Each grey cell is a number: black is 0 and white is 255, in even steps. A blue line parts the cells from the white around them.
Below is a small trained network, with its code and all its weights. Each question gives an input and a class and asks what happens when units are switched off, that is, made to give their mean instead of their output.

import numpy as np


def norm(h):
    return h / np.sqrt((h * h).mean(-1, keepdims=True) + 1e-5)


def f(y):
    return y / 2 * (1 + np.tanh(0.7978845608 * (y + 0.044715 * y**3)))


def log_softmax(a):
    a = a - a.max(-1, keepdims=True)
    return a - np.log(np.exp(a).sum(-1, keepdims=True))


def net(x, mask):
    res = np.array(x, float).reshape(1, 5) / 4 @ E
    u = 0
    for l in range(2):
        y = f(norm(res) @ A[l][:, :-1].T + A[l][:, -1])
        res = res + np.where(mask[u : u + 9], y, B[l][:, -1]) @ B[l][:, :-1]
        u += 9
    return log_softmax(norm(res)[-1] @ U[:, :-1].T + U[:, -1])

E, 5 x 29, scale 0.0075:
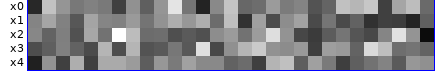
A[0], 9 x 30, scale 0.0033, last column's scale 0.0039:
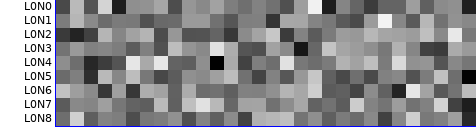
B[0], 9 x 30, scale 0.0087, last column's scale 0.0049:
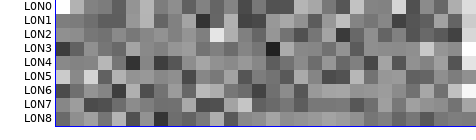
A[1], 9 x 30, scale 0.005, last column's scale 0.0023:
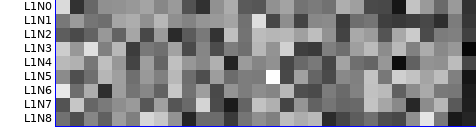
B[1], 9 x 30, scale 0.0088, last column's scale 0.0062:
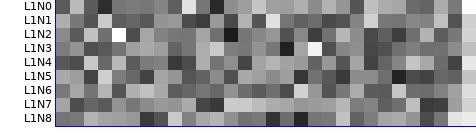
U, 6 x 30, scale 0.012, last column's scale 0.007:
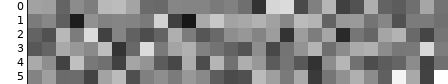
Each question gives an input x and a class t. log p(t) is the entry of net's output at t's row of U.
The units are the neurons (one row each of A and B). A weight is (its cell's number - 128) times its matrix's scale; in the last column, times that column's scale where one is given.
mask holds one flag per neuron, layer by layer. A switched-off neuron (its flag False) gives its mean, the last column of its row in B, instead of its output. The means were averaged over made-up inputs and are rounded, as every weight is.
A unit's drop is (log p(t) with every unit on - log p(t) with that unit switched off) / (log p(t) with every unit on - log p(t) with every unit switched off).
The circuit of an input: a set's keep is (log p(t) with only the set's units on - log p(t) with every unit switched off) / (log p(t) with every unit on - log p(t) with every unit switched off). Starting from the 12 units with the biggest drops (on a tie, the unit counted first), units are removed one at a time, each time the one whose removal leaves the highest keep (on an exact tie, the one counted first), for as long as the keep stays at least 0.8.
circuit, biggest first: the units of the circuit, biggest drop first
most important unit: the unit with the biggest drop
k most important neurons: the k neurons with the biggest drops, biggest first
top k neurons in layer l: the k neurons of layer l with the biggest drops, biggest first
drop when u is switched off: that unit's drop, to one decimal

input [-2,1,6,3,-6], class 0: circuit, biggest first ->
L1N6
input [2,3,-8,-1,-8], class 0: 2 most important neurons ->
L1N3, L1N6
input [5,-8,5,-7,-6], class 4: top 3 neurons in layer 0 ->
L0N4, L0N2, L0N0
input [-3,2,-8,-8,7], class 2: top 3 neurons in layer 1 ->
L1N4, L1N8, L1N6
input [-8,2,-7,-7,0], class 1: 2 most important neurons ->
L1N0, L0N6
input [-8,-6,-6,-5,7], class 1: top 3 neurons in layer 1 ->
L1N0, L1N6, L1N3
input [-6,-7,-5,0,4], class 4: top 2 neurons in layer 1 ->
L1N5, L1N7
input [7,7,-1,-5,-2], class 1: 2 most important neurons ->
L1N7, L0N2
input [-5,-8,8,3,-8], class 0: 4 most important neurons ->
L1N6, L1N3, L0N3, L1N1
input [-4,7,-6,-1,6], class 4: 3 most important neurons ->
L1N1, L0N6, L1N8
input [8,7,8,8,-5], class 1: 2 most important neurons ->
L1N7, L1N4
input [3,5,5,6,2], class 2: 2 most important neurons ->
L1N2, L0N3
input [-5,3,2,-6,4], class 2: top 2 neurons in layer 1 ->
L1N4, L1N7
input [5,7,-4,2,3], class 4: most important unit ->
L1N1
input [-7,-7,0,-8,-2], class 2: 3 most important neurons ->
L1N4, L0N1, L1N7
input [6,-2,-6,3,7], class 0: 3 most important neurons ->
L0N0, L1N0, L1N8
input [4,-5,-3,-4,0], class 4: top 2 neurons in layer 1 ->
L1N0, L1N5
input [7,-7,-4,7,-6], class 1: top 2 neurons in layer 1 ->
L1N7, L1N4
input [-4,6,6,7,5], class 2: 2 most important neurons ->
L1N2, L0N3
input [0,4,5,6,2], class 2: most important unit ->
L1N2
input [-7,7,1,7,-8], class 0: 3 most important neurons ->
L1N6, L1N3, L0N1
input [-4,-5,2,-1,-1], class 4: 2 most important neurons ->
L1N5, L0N1
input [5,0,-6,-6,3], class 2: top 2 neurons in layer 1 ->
L1N4, L1N0
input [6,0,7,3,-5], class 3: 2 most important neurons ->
L1N8, L1N0
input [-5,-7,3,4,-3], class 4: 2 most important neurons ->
L1N5, L0N1
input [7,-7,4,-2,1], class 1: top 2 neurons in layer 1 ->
L1N7, L1N1
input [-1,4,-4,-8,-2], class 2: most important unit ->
L1N4
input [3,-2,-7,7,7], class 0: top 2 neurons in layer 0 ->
L0N0, L0N6
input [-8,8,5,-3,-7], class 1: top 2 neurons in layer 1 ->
L1N0, L1N5
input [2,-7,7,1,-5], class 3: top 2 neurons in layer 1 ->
L1N8, L1N1
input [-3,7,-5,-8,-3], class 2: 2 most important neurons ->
L1N4, L0N2
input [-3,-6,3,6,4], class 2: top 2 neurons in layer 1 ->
L1N2, L1N1
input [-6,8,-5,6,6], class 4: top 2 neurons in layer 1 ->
L1N1, L1N6
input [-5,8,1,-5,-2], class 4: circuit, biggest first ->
L1N1
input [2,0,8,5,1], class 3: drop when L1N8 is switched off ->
0.8
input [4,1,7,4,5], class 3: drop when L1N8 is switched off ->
0.9
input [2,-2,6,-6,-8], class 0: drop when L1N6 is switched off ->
0.6
